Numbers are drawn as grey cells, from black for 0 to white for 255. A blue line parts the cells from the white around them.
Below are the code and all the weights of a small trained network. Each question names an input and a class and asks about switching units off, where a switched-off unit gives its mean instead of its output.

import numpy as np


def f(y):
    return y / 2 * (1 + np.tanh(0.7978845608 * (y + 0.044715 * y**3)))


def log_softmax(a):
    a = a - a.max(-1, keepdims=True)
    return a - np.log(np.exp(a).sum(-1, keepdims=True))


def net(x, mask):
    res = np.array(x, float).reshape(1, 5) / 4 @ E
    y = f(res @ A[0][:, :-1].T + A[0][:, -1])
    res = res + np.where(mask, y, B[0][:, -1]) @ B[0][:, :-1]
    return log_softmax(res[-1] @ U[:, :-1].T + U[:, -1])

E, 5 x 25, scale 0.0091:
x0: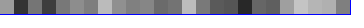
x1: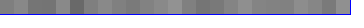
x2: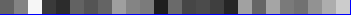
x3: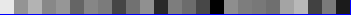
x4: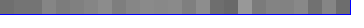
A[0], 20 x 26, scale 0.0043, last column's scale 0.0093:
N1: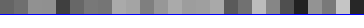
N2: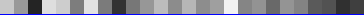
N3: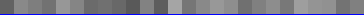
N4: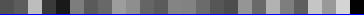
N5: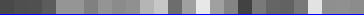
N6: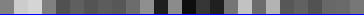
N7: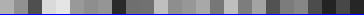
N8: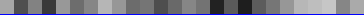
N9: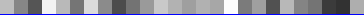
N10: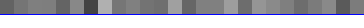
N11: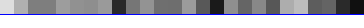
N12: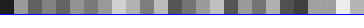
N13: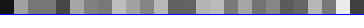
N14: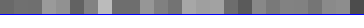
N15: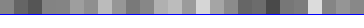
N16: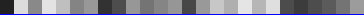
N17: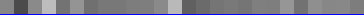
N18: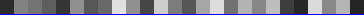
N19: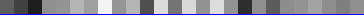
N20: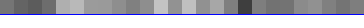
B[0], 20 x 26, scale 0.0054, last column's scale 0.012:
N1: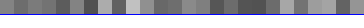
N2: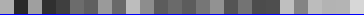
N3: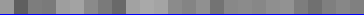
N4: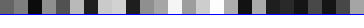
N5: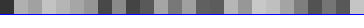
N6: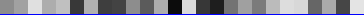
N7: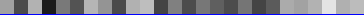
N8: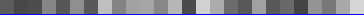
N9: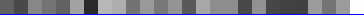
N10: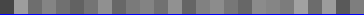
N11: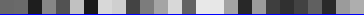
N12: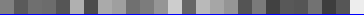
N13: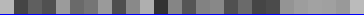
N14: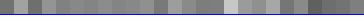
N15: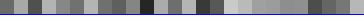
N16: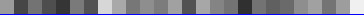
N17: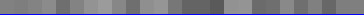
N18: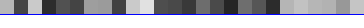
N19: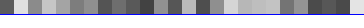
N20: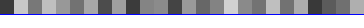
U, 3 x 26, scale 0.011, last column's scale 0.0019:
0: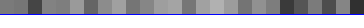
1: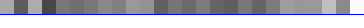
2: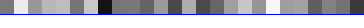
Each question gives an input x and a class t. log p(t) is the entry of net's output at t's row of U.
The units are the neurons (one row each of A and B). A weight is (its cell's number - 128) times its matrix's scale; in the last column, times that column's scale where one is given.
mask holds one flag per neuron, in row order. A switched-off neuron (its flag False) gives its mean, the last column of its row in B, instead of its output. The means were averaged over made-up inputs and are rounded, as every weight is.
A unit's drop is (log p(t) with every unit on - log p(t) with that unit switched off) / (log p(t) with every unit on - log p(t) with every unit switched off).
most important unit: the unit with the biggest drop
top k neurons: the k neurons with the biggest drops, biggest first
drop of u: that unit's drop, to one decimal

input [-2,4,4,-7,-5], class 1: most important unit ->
N18
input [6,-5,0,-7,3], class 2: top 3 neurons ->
[N19, N5, N9]
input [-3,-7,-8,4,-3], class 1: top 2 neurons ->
[N7, N2]
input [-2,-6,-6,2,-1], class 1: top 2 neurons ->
[N7, N2]
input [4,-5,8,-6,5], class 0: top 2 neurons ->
[N4, N12]
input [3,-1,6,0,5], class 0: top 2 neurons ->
[N4, N18]
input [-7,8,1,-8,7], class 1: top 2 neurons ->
[N18, N13]
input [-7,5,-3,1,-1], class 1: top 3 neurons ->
[N7, N2, N11]
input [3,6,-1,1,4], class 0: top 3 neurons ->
[N6, N18, N7]
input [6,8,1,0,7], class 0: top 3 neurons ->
[N6, N18, N8]
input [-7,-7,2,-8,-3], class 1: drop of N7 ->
0.0
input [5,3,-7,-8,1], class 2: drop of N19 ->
0.1
